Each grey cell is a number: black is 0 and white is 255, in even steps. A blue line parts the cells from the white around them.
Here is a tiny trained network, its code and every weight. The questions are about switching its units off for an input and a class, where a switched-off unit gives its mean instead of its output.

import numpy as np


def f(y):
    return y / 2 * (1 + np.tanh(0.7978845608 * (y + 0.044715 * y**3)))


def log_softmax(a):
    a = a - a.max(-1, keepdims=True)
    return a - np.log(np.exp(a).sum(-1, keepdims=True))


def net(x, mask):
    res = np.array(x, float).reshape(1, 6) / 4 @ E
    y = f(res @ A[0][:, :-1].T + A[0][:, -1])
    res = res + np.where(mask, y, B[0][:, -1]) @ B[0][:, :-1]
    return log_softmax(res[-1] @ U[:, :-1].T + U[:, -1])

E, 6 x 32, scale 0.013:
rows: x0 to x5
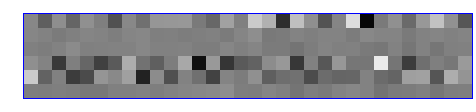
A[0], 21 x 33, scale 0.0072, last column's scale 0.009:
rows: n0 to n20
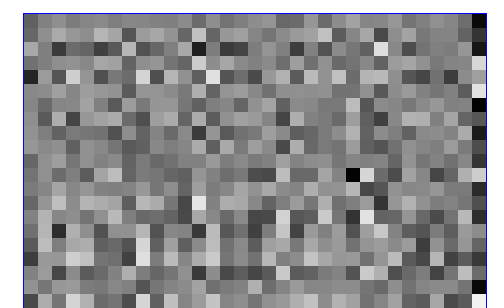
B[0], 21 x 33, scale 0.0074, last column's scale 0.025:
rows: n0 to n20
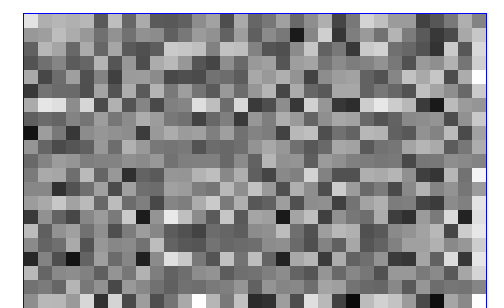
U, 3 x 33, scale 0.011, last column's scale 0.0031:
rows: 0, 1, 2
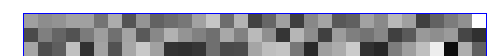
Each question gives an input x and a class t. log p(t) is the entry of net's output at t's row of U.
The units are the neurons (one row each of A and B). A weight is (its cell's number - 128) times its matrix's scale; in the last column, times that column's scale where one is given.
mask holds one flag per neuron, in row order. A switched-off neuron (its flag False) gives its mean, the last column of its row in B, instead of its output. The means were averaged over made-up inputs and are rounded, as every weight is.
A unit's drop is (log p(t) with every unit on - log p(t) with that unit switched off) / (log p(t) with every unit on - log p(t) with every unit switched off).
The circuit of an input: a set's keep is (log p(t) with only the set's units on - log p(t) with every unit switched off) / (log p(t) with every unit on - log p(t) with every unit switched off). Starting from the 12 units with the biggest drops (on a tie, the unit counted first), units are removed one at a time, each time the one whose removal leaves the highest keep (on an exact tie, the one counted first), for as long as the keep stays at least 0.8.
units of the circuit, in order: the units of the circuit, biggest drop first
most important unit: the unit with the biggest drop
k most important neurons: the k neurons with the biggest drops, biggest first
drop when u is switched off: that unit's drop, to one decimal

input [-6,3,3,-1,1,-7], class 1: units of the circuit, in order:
n14
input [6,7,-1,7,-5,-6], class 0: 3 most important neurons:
n20, n6, n14
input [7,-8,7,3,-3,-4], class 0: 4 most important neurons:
n6, n14, n20, n5
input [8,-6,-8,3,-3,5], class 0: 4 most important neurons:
n6, n14, n20, n5
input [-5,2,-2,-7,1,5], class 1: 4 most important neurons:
n14, n20, n5, n3
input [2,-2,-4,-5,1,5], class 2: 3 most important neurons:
n17, n14, n2
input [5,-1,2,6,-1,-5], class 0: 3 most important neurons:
n14, n17, n6
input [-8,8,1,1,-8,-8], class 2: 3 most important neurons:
n4, n15, n16
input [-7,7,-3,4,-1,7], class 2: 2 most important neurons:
n15, n4
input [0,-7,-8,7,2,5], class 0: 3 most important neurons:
n2, n17, n14
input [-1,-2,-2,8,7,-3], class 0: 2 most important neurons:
n18, n17
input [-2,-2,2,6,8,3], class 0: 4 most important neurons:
n17, n18, n5, n3
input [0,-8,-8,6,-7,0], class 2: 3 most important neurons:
n4, n15, n11
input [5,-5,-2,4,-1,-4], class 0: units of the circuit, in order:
n14
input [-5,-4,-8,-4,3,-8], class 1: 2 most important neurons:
n14, n20
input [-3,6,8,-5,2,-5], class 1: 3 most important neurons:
n20, n14, n5
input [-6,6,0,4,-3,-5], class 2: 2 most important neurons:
n4, n15
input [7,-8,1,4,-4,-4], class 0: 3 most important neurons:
n6, n20, n14
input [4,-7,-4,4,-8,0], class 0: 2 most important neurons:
n20, n14
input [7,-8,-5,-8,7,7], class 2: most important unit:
n7
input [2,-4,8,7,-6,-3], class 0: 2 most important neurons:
n20, n2
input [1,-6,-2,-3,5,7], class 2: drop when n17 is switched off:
0.3
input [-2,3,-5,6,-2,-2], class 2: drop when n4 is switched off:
0.4
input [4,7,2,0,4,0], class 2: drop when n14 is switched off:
0.2
